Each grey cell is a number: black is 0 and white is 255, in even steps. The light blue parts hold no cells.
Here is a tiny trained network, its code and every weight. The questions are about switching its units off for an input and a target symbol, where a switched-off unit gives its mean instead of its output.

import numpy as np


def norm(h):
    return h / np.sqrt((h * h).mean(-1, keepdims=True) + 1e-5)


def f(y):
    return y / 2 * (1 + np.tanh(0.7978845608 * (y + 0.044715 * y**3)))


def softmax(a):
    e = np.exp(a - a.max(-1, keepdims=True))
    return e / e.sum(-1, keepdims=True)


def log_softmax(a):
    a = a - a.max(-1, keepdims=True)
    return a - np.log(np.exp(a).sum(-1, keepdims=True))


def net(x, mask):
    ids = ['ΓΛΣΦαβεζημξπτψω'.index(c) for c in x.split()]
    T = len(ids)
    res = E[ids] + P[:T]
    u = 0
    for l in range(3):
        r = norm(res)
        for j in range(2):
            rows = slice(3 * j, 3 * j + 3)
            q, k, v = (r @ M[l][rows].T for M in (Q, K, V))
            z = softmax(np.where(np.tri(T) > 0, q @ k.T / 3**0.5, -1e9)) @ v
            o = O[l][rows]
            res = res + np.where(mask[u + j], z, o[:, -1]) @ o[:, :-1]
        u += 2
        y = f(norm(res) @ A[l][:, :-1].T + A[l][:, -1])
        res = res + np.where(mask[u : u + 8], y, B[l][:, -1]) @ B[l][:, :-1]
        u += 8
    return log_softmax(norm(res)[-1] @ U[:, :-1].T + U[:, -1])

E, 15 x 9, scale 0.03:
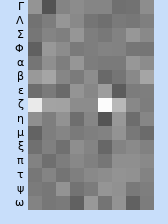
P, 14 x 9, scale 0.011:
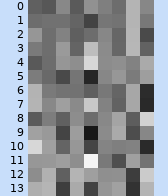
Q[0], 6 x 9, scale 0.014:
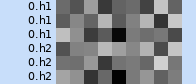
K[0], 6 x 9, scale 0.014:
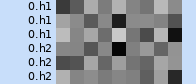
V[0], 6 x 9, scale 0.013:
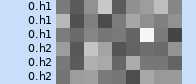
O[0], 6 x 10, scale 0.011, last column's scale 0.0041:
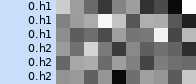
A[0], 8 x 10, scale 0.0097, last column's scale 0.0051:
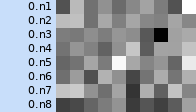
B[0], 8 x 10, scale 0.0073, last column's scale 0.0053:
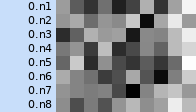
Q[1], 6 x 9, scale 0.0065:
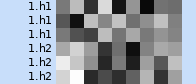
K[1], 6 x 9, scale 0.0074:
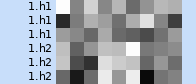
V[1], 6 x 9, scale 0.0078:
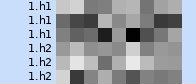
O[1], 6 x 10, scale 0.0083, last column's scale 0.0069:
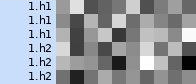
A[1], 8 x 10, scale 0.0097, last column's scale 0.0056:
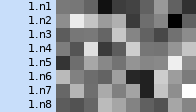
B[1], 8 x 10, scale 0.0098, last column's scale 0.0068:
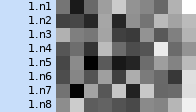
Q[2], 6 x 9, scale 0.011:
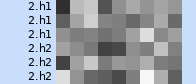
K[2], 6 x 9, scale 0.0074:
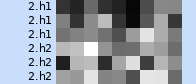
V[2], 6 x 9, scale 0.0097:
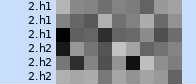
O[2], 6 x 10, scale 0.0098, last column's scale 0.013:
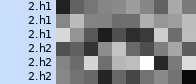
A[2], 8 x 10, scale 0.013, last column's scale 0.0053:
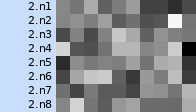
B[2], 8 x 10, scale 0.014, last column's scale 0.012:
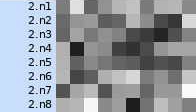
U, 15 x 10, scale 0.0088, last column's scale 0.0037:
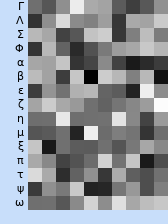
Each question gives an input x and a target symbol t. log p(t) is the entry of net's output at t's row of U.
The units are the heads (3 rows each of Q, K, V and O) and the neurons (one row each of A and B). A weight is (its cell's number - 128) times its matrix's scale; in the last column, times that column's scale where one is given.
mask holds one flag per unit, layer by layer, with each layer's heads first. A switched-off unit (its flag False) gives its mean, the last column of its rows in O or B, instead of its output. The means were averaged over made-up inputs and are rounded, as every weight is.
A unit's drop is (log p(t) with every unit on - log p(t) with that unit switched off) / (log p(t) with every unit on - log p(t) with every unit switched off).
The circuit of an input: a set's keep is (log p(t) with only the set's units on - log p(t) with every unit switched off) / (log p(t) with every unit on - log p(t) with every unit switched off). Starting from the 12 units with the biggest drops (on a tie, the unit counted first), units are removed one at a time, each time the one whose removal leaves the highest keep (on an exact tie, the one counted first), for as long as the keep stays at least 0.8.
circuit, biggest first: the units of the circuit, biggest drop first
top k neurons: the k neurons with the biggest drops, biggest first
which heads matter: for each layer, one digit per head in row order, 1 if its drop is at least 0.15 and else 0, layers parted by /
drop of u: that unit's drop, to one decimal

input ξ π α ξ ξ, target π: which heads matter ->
10 / 00 / 00
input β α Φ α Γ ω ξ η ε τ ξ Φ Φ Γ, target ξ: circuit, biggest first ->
0.h1, 2.n4
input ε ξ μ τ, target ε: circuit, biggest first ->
0.h1
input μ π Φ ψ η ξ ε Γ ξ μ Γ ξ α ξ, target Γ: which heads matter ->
11 / 00 / 00
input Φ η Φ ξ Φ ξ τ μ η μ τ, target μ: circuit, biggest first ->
0.h2, 1.n7
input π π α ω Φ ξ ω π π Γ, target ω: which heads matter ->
10 / 00 / 00
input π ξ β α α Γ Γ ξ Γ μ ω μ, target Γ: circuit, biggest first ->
2.n6, 0.h1
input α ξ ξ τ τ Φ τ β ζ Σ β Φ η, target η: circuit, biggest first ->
1.h2, 2.h2
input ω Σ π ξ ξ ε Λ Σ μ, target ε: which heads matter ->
11 / 00 / 00
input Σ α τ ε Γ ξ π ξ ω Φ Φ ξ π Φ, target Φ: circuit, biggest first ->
0.h1, 2.n7
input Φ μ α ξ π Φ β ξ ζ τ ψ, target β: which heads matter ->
00 / 11 / 11
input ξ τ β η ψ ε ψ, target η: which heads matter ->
10 / 00 / 00
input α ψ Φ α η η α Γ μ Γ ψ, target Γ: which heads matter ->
00 / 00 / 00
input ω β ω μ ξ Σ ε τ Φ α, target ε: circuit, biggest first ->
0.h2
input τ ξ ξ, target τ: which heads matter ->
11 / 00 / 00
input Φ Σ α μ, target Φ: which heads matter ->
10 / 00 / 10
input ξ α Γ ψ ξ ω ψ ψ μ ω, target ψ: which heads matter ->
11 / 00 / 00
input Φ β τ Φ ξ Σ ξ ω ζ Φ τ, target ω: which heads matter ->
10 / 00 / 00
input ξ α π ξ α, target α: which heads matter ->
00 / 00 / 00
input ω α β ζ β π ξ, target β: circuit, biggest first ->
1.h1
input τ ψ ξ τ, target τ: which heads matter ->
01 / 00 / 00
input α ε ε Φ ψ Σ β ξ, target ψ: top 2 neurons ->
1.n2, 2.n6
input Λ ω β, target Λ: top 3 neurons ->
1.n7, 2.n1, 1.n4
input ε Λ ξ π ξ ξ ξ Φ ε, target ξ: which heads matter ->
11 / 00 / 00
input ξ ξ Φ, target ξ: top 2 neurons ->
1.n1, 2.n4
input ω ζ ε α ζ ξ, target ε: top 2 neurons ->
0.n5, 1.n5
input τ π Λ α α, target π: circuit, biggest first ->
0.h1
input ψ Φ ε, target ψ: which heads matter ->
10 / 00 / 00
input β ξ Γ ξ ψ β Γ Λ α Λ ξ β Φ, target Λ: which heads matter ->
11 / 00 / 00
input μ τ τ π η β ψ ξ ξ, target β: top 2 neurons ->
2.n6, 1.n5
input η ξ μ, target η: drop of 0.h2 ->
0.4
